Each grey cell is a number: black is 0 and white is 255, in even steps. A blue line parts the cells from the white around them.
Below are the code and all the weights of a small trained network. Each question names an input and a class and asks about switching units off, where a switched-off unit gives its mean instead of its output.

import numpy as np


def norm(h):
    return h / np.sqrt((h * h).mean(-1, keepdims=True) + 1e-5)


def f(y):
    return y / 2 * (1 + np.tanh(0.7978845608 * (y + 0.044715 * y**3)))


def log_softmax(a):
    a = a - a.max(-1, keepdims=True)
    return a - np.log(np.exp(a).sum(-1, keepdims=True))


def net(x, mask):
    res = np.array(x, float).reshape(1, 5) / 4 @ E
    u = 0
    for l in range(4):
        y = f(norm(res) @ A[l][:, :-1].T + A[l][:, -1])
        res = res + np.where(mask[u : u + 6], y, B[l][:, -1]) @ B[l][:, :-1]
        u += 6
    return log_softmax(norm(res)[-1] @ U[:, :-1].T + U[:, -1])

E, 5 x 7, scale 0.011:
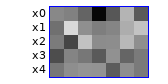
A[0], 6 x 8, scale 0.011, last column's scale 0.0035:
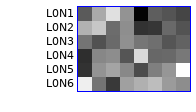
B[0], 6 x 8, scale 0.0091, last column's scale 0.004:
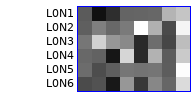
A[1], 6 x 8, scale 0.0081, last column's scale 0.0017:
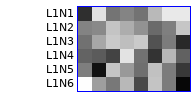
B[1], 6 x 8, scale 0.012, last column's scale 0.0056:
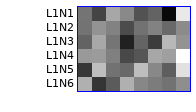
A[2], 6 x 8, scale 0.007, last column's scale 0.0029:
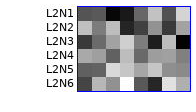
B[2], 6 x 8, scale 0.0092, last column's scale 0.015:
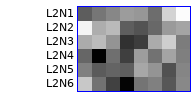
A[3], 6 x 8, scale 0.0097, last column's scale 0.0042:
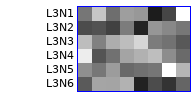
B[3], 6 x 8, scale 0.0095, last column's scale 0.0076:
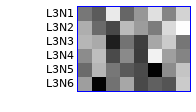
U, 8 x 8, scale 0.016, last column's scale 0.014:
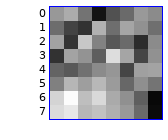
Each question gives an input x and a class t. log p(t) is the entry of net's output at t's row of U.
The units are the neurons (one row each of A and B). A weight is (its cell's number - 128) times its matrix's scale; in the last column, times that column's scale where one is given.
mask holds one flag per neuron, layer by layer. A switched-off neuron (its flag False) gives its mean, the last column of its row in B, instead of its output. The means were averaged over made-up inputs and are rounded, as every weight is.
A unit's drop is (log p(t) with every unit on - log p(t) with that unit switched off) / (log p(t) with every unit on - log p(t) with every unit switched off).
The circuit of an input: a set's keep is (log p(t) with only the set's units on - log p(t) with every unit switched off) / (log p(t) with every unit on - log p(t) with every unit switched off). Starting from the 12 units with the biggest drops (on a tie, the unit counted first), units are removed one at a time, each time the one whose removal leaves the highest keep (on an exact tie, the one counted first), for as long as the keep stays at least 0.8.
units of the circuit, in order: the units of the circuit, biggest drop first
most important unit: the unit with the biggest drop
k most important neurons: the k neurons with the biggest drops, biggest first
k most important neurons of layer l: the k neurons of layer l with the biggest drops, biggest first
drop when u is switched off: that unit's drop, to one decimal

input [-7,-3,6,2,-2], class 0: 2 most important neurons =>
(L1N3, L0N2)
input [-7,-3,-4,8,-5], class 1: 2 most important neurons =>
(L0N4, L2N2)
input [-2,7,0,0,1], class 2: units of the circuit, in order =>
(L1N1)
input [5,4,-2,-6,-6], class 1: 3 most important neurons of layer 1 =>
(L1N4, L1N6, L1N3)
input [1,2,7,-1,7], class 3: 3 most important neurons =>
(L1N5, L0N6, L0N4)
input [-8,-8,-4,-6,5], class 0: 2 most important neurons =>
(L1N1, L2N6)
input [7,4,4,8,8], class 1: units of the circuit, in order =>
(L0N4, L3N2)
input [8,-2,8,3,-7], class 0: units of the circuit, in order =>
(L2N2, L1N1)
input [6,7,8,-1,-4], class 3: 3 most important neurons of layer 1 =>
(L1N4, L1N5, L1N3)
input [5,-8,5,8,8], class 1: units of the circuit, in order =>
(L1N1, L3N2)
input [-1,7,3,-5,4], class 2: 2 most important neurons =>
(L1N1, L0N4)
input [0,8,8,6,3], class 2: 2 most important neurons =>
(L1N1, L0N2)
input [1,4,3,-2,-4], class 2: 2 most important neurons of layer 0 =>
(L0N1, L0N4)
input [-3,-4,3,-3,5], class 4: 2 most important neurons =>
(L0N1, L1N1)
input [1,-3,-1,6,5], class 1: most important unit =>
L0N4
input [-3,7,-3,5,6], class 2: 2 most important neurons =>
(L1N1, L0N6)
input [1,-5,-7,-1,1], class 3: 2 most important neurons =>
(L0N2, L1N1)
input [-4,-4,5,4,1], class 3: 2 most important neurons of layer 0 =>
(L0N6, L0N1)
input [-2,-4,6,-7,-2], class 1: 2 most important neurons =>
(L0N6, L1N6)
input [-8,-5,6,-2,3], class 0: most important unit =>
L1N3
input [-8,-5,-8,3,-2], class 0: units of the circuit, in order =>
(L2N6, L1N1, L1N4)
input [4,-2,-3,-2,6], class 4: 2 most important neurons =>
(L0N1, L2N1)
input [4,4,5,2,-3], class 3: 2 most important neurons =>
(L0N3, L1N4)
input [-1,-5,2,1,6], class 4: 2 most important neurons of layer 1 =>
(L1N1, L1N5)
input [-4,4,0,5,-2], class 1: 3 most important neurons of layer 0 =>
(L0N4, L0N5, L0N1)
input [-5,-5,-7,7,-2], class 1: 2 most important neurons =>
(L0N4, L1N5)
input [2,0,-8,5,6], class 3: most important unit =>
L0N2
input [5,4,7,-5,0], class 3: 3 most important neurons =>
(L1N5, L0N4, L1N4)
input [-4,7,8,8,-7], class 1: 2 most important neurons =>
(L0N4, L0N2)
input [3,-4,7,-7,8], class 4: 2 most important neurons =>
(L0N1, L1N5)
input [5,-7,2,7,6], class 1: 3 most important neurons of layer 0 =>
(L0N4, L0N1, L0N3)
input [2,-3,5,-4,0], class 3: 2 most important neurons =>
(L1N5, L0N4)
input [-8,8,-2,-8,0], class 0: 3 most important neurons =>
(L1N3, L2N6, L0N4)
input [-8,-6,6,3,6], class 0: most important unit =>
L1N1
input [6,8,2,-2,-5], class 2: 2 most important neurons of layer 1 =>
(L1N1, L1N4)
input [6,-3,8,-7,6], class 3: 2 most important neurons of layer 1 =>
(L1N5, L1N4)
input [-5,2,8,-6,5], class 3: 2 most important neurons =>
(L1N5, L0N4)
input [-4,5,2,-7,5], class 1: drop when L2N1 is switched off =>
0.1
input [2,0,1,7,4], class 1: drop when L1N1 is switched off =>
-0.1
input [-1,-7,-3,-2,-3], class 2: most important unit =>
L0N3
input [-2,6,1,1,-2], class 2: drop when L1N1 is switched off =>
0.9
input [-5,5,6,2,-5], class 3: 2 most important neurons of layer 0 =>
(L0N3, L0N5)
